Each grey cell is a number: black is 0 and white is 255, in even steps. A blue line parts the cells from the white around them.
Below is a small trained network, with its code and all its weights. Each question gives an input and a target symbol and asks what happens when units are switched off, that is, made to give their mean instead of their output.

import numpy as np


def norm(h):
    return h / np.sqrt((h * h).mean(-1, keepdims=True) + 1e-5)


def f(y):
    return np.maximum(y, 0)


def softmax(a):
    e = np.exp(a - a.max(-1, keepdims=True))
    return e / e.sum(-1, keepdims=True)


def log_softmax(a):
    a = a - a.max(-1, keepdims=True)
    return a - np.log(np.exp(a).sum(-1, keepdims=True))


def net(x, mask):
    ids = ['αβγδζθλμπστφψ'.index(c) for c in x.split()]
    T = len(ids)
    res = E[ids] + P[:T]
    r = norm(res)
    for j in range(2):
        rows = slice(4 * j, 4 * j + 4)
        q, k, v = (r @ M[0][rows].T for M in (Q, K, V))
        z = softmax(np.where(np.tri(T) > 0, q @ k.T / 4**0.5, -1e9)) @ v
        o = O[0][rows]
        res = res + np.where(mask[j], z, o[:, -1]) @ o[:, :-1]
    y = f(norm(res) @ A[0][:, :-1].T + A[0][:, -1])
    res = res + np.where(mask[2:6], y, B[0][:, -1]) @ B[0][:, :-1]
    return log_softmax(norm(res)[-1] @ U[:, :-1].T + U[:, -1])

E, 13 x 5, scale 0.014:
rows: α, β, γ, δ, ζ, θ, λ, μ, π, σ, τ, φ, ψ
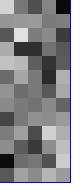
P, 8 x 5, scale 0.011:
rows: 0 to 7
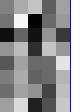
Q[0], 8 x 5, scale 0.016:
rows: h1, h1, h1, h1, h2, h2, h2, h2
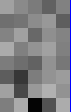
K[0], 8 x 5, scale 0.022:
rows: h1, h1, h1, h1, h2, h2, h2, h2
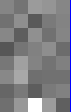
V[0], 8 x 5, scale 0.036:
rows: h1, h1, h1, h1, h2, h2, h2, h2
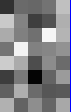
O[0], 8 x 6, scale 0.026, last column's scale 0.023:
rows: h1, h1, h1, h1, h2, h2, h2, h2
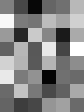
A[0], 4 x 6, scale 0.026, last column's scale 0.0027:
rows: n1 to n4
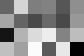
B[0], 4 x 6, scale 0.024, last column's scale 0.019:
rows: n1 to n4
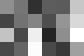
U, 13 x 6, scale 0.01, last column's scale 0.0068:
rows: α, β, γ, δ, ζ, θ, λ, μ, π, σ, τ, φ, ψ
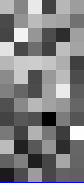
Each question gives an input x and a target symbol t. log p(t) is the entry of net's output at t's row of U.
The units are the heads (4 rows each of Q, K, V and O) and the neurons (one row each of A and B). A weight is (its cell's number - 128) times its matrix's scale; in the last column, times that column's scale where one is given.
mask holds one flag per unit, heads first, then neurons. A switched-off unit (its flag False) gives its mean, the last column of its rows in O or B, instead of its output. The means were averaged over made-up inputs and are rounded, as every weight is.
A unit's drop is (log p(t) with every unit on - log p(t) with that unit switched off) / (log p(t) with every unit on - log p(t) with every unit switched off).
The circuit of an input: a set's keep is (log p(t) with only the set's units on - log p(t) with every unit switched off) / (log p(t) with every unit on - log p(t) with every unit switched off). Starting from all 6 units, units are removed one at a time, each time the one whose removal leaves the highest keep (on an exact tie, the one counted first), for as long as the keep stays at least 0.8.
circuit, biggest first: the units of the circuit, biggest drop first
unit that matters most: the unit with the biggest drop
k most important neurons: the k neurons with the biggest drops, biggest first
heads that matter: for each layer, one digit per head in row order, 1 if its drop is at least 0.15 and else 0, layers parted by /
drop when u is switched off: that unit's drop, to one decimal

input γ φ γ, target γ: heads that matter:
01
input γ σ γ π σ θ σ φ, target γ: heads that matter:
01
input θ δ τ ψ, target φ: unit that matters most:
n3
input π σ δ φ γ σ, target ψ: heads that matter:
11
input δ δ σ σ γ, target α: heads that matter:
10
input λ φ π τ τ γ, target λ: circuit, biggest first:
[h1 h2]
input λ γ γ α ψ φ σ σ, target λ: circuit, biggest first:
[h2 h1]
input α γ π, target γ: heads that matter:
11
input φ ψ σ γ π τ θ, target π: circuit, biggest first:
[h2 h1]
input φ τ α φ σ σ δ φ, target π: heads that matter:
01
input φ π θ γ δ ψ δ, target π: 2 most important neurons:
[n2 n3]
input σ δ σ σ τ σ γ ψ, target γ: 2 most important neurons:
[n3 n2]
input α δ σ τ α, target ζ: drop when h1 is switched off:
0.3
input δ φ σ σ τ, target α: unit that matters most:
h1
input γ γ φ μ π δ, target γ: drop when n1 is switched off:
-0.1
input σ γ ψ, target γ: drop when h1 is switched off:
0.3
